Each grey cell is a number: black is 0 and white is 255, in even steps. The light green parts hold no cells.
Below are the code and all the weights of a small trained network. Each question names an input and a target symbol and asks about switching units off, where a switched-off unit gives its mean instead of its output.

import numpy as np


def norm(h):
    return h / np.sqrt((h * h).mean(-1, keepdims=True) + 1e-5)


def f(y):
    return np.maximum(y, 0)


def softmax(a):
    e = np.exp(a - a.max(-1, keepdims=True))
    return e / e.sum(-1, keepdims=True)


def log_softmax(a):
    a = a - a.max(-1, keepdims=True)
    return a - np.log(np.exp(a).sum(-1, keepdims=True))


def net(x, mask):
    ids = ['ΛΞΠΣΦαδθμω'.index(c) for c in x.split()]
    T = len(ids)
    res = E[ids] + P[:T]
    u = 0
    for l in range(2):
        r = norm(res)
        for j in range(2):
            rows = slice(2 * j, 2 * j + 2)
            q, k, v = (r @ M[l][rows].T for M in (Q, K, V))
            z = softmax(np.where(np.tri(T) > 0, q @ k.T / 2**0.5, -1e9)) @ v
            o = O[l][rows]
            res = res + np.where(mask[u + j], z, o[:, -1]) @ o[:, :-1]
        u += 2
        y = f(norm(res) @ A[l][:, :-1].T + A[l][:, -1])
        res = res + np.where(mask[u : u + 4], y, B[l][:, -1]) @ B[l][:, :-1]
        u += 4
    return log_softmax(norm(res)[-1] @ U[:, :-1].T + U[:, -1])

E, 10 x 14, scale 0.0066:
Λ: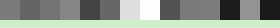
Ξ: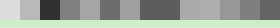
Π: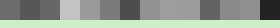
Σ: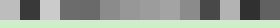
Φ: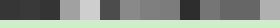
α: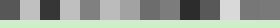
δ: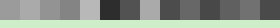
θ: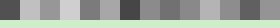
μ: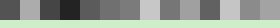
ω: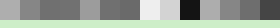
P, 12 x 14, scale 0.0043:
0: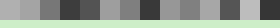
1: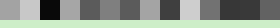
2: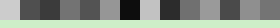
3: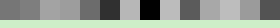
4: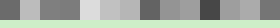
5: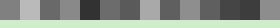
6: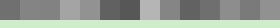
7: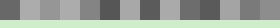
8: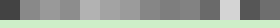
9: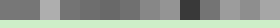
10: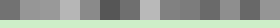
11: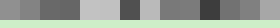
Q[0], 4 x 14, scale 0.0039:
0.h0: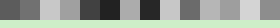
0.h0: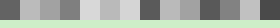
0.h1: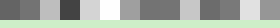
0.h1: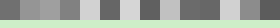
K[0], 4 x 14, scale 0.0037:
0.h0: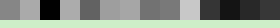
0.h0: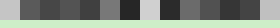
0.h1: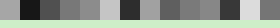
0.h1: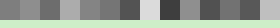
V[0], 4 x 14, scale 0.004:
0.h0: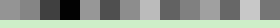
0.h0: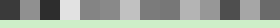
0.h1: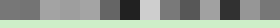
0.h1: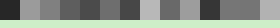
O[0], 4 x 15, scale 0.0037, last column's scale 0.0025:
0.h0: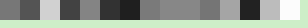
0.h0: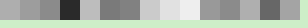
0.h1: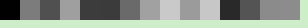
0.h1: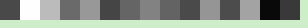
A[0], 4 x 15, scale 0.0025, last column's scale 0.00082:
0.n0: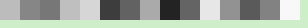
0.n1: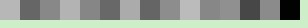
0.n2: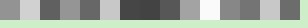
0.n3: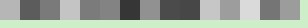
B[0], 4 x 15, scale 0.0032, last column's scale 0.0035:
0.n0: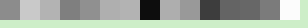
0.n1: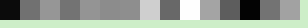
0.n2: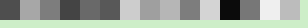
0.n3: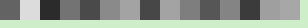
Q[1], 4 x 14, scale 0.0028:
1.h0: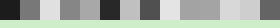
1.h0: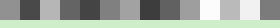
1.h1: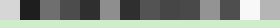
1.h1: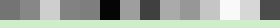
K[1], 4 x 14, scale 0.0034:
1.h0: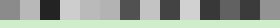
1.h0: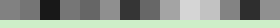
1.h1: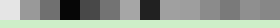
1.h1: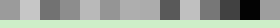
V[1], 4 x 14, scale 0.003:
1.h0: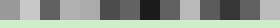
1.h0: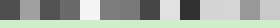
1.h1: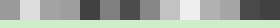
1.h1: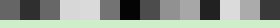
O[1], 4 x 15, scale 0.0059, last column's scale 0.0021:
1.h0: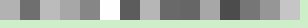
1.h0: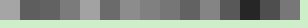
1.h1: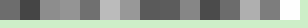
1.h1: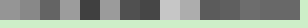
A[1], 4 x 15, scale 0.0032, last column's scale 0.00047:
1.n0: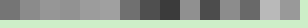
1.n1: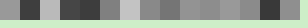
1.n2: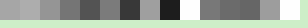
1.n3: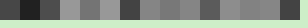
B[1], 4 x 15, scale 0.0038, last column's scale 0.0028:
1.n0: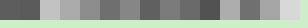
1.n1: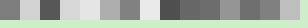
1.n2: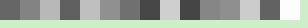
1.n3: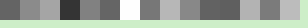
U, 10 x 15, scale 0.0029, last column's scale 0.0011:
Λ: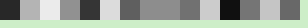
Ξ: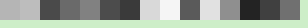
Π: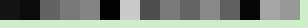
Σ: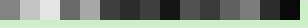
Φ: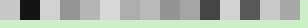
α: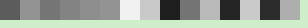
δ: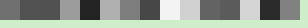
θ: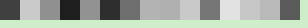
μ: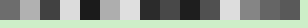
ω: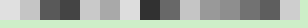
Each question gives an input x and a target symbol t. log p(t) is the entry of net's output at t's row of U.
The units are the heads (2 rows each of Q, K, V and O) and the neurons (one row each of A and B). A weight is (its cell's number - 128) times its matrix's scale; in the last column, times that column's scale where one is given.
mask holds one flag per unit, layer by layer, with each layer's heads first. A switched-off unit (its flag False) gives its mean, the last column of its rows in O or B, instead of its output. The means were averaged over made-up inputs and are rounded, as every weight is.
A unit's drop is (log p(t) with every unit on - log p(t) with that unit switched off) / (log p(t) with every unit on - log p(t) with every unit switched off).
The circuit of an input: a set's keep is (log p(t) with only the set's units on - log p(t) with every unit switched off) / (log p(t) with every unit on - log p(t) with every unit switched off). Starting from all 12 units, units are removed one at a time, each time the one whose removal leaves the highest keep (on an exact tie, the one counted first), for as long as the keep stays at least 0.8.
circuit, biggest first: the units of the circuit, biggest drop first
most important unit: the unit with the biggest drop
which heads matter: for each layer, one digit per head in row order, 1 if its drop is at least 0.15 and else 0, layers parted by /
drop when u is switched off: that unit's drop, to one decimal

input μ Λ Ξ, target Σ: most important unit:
0.h0
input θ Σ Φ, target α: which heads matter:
10 / 01
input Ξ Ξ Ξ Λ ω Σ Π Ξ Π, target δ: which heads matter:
00 / 01
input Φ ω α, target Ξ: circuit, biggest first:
1.h1, 1.h0
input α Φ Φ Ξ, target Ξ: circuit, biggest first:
1.h1, 0.h1
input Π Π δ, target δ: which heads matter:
00 / 01
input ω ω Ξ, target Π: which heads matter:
11 / 00
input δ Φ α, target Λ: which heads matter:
01 / 10
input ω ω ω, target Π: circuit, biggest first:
0.h1, 1.h0, 0.h0
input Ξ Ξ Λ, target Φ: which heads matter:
11 / 00
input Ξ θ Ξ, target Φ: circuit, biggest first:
0.h1, 1.h0
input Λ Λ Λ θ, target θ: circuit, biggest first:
1.h0, 0.h0
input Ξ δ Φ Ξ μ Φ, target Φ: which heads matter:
01 / 00
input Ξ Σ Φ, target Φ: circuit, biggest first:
0.h1
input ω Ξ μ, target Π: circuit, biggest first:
0.h0, 1.h0
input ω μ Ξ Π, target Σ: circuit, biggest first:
0.h1, 0.h0
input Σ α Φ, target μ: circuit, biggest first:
0.h0, 0.h1, 0.n3
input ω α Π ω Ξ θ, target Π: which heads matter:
01 / 10
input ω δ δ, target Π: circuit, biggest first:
0.h1, 1.h0
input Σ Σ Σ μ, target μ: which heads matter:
10 / 00
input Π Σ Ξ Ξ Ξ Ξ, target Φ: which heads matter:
01 / 00
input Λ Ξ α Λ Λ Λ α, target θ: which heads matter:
10 / 10
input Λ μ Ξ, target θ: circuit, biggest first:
1.h0
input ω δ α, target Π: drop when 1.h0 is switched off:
0.2
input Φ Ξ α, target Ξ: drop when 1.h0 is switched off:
0.2
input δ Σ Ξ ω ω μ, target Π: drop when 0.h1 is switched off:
0.2
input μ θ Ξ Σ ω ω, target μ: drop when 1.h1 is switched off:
0.1
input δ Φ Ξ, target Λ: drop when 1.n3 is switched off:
0.0
